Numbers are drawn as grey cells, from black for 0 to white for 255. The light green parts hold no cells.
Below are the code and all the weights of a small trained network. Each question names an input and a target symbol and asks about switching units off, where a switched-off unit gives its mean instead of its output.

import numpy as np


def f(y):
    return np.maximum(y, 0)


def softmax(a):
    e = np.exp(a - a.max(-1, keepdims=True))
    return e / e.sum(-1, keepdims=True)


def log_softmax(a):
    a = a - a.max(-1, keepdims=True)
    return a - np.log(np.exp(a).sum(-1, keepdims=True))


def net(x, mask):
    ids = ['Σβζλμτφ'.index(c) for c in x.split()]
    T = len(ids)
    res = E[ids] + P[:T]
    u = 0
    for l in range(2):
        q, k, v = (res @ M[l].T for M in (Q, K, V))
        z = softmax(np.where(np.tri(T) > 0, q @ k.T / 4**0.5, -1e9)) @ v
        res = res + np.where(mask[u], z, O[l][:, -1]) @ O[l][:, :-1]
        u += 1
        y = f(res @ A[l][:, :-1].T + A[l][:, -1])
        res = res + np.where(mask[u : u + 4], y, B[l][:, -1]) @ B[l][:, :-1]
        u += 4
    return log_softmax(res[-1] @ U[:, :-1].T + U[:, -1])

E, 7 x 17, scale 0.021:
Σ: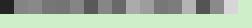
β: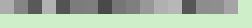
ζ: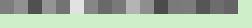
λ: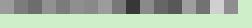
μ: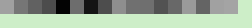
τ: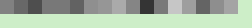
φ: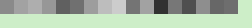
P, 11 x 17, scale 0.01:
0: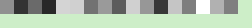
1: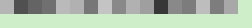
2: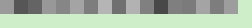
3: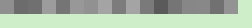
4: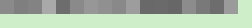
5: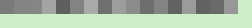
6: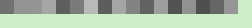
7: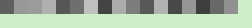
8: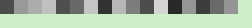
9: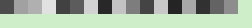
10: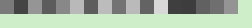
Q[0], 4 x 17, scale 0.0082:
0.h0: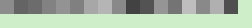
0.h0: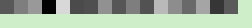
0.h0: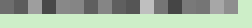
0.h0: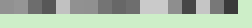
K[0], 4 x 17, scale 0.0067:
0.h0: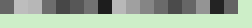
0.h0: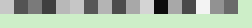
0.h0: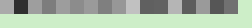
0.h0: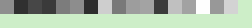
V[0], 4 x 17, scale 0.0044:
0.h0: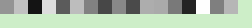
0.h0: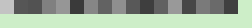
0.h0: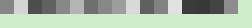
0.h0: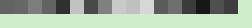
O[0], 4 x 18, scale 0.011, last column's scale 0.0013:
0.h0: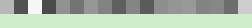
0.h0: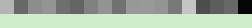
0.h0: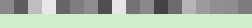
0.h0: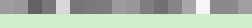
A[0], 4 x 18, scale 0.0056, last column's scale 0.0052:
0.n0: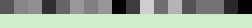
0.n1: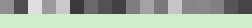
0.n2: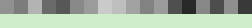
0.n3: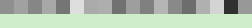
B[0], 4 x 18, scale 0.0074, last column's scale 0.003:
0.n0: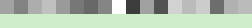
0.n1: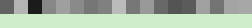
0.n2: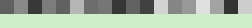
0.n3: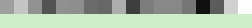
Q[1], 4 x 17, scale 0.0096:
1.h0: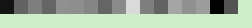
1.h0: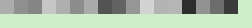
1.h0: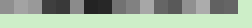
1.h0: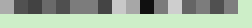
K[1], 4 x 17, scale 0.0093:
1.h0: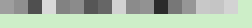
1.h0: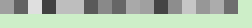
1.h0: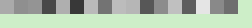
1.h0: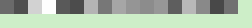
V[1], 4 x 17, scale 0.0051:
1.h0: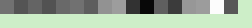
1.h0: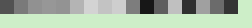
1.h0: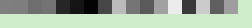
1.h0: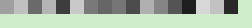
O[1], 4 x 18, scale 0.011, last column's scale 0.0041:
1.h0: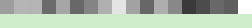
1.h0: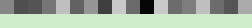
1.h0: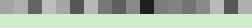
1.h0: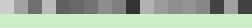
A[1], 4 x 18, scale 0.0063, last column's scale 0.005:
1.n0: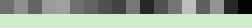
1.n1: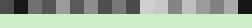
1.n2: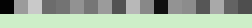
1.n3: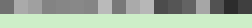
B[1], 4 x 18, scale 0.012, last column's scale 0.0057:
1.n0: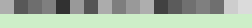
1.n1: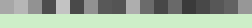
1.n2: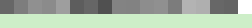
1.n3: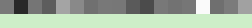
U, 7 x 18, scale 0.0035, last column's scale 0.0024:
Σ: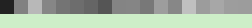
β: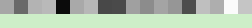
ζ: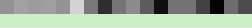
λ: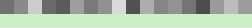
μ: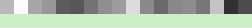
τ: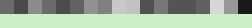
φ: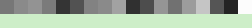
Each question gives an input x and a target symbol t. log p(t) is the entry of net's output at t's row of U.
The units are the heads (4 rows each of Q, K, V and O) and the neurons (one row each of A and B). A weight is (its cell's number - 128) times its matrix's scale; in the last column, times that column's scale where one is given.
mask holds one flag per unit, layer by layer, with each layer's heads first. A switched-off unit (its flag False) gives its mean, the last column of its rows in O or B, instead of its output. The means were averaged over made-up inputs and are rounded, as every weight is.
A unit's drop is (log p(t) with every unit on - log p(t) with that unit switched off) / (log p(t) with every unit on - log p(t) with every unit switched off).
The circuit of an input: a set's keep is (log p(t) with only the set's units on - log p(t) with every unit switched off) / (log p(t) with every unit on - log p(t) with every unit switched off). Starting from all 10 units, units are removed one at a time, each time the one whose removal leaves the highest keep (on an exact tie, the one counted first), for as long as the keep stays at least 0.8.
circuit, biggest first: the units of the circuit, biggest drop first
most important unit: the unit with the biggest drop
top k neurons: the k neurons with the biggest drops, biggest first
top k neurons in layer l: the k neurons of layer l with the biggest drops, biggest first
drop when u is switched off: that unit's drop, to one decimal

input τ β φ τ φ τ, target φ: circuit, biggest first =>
(1.h0)
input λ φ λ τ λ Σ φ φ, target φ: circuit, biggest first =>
(0.n2 1.h0)
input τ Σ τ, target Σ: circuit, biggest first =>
(1.h0 1.n2 0.h0)
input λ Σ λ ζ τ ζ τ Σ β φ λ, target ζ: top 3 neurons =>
(0.n0 1.n1 0.n3)
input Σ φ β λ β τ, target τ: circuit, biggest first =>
(0.h0 1.h0)
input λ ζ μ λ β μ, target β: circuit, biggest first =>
(1.h0 1.n0)
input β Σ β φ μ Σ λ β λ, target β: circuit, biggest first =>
(1.h0 0.h0 1.n0)
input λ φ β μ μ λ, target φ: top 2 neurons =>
(0.n0 0.n2)
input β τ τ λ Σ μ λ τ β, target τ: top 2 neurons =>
(0.n1 0.n3)
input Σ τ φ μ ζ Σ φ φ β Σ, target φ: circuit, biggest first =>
(0.h0 1.h0)
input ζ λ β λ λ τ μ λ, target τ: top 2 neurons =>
(0.n0 1.n0)
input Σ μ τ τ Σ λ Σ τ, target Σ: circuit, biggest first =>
(1.h0 1.n2)
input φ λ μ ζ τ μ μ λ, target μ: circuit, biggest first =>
(0.h0 1.h0)
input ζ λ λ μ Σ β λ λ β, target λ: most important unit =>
0.h0
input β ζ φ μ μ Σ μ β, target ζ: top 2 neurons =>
(0.n1 1.n1)
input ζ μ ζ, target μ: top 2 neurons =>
(0.n3 1.n0)
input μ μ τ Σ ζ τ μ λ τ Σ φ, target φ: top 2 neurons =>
(1.n3 0.n2)
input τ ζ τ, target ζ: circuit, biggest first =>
(0.h0 1.h0 1.n1)
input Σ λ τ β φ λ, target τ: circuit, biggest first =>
(0.h0 1.h0 1.n0)
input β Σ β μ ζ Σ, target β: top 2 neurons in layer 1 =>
(1.n0 1.n2)
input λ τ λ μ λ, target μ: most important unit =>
0.n0
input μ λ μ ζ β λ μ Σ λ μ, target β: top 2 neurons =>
(1.n0 0.n1)
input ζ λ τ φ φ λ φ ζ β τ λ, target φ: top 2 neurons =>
(0.n2 1.n0)
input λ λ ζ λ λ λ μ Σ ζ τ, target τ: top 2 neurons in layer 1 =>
(1.n0 1.n2)
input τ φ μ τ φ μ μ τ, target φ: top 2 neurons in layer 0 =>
(0.n2 0.n3)
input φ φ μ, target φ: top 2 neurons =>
(0.n2 1.n0)
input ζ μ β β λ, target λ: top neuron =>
(0.n1)
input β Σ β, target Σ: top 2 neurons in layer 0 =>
(0.n1 0.n2)
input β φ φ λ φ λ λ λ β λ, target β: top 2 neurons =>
(0.n0 1.n0)
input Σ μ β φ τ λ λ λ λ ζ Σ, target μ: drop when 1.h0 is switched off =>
0.9
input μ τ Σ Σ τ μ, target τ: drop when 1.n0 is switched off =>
0.2
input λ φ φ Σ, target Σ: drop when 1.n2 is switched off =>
0.6
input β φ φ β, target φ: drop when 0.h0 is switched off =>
-0.1
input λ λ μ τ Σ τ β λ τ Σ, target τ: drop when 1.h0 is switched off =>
1.3
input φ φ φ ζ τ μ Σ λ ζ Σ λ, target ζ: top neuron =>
(1.n1)
